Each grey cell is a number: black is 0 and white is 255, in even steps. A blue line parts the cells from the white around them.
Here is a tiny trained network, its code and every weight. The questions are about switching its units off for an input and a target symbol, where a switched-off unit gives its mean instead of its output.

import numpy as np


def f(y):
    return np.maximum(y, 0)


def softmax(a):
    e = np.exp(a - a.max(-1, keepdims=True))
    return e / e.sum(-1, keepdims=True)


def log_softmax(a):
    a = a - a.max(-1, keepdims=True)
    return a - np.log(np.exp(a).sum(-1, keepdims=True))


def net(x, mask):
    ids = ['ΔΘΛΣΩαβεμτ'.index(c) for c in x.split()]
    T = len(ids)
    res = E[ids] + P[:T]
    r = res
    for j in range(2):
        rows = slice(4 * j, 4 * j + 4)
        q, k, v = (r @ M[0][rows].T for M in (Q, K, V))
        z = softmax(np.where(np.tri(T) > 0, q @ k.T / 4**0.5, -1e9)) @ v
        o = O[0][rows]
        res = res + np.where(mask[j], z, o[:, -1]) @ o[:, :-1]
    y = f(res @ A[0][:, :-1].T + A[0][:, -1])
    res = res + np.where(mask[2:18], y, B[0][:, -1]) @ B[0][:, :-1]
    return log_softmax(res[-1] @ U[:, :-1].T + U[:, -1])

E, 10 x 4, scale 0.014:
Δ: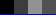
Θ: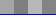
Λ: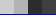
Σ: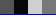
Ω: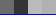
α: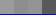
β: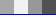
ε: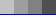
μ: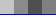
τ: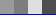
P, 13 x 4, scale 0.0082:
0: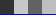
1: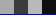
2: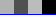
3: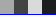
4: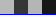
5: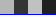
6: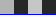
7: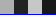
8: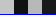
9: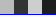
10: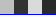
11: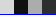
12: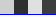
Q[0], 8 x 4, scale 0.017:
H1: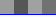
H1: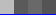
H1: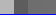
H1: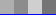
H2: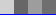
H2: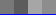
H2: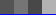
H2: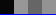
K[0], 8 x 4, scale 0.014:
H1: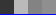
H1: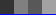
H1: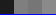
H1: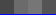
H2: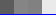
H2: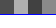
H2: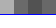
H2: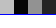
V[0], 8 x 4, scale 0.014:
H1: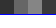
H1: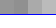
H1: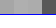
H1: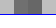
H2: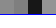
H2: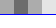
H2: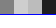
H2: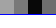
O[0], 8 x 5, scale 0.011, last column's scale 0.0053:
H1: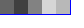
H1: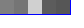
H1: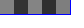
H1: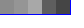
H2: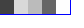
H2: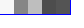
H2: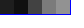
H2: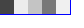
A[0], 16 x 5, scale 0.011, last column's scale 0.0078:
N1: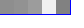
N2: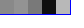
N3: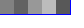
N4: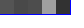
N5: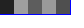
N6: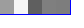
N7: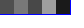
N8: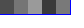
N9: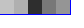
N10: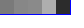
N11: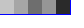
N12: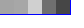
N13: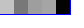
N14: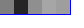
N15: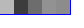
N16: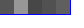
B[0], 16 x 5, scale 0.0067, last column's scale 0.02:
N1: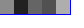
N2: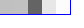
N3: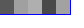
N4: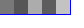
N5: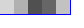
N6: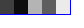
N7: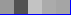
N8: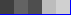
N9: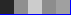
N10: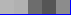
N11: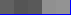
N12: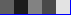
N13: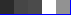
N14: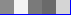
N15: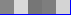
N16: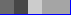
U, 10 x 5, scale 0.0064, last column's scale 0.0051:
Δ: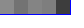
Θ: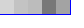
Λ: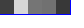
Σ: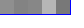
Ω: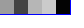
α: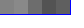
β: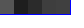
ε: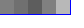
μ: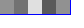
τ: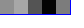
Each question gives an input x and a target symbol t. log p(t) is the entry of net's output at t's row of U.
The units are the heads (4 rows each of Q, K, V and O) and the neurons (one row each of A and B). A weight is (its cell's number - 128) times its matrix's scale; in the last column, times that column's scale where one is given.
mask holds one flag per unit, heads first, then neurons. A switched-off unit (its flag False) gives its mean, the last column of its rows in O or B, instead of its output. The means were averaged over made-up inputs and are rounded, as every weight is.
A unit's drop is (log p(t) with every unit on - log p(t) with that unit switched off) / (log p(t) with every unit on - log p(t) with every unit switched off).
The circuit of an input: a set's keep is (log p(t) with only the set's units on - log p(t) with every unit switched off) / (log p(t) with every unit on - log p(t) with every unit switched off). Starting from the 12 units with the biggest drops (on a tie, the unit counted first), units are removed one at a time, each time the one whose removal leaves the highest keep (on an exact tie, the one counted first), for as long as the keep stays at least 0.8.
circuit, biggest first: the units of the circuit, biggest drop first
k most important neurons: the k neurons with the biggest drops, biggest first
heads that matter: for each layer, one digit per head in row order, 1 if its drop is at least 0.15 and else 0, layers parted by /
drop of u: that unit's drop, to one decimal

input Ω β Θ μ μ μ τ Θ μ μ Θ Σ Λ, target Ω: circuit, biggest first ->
H2, N13
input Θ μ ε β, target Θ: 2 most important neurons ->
N6, N2
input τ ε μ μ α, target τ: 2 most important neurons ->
N14, N15
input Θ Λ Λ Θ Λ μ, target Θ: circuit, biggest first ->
H2, N6, N12, N15
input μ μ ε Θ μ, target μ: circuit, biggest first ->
H2, N6, H1
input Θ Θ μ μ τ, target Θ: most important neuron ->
N6
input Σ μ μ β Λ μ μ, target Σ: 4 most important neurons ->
N13, N15, N12, N6
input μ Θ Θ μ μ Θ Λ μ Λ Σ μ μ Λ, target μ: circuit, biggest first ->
H2, N6, H1
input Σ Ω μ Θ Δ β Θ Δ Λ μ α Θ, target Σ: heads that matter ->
11
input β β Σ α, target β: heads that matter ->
01
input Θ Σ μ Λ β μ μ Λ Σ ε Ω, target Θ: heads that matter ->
01
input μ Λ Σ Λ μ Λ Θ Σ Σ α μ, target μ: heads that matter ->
01
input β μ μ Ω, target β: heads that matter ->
11
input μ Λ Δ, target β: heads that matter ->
01
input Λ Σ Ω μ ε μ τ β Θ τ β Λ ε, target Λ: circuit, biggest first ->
H2
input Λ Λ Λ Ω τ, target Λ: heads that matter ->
01
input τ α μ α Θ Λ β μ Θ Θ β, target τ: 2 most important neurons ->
N14, N15
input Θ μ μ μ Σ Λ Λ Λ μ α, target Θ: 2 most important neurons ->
N6, N12
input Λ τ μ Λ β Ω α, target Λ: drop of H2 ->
0.9
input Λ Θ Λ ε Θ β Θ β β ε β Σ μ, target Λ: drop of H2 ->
0.9
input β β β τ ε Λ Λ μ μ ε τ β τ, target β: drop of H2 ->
0.6
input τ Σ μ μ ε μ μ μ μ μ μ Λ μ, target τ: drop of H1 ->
0.1
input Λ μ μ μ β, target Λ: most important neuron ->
N8
